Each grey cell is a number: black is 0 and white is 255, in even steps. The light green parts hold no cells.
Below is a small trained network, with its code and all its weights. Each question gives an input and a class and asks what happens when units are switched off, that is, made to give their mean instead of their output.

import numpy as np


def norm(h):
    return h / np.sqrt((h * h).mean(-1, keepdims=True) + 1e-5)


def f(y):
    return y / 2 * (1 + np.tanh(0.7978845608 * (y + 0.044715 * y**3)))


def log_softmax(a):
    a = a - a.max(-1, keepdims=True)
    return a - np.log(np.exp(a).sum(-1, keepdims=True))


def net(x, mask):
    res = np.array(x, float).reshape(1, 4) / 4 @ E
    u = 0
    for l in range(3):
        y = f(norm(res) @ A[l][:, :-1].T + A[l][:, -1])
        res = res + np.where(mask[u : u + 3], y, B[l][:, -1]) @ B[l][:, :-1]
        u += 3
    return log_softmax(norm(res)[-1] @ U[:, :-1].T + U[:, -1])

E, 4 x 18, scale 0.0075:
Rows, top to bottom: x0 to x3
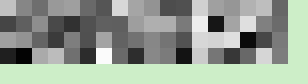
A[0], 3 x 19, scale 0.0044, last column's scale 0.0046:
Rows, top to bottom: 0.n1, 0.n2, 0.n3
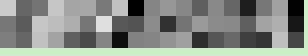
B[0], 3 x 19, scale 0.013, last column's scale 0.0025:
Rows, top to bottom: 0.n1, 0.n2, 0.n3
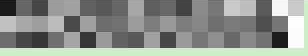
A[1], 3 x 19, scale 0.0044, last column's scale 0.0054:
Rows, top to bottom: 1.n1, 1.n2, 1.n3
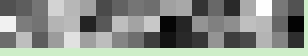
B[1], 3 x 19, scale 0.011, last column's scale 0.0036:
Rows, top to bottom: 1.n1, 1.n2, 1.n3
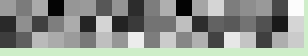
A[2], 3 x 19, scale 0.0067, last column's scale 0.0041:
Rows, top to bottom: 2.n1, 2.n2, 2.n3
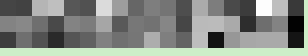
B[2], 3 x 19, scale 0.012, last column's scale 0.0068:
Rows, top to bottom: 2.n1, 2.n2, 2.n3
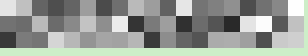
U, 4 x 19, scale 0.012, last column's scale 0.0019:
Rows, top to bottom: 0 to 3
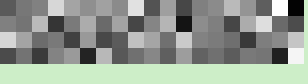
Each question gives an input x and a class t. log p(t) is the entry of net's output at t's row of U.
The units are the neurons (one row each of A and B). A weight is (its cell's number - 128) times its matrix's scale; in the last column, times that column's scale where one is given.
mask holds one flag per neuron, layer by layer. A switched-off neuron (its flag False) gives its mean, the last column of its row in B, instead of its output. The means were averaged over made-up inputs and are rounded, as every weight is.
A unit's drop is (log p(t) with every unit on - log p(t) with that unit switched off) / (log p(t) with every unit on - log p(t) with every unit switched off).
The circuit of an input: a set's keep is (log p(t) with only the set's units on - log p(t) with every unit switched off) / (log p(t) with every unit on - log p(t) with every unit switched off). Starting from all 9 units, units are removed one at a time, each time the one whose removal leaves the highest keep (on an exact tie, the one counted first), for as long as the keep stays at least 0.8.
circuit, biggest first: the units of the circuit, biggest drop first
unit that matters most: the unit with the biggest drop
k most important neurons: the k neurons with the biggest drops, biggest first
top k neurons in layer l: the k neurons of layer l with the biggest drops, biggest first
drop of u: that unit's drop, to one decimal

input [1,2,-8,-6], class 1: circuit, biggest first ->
[1.n1]
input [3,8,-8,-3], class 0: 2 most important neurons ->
[2.n3; 2.n2]
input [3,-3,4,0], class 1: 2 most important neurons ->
[0.n3; 2.n2]
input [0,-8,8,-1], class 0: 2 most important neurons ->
[1.n3; 0.n1]
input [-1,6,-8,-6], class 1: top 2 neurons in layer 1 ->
[1.n1; 1.n3]
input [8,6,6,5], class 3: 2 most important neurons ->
[1.n2; 1.n1]
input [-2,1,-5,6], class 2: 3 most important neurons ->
[2.n1; 2.n2; 0.n2]
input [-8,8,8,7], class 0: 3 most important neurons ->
[2.n3; 1.n1; 1.n2]
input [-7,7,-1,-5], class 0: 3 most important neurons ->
[2.n3; 1.n2; 2.n1]
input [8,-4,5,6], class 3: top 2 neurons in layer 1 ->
[1.n2; 1.n1]
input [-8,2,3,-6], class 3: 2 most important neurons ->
[0.n3; 2.n1]
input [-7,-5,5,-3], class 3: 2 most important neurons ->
[0.n3; 1.n1]
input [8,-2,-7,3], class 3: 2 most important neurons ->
[1.n2; 2.n2]
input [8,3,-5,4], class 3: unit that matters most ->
1.n2
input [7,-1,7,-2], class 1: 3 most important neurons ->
[2.n2; 0.n3; 2.n1]
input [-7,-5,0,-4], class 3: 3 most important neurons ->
[0.n3; 2.n3; 2.n1]
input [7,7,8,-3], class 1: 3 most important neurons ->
[2.n2; 1.n3; 0.n1]
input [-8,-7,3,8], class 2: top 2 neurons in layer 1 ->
[1.n2; 1.n1]
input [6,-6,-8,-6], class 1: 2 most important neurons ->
[1.n1; 2.n1]
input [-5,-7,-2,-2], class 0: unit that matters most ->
1.n3
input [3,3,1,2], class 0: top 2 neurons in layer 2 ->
[2.n3; 2.n2]
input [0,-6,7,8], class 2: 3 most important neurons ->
[2.n1; 1.n1; 2.n3]
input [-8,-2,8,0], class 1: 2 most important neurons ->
[2.n2; 1.n2]
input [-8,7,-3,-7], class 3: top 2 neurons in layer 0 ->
[0.n3; 0.n1]
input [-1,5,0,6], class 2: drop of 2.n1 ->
1.3
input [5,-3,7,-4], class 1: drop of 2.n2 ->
0.6
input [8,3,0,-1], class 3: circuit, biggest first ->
[1.n2]
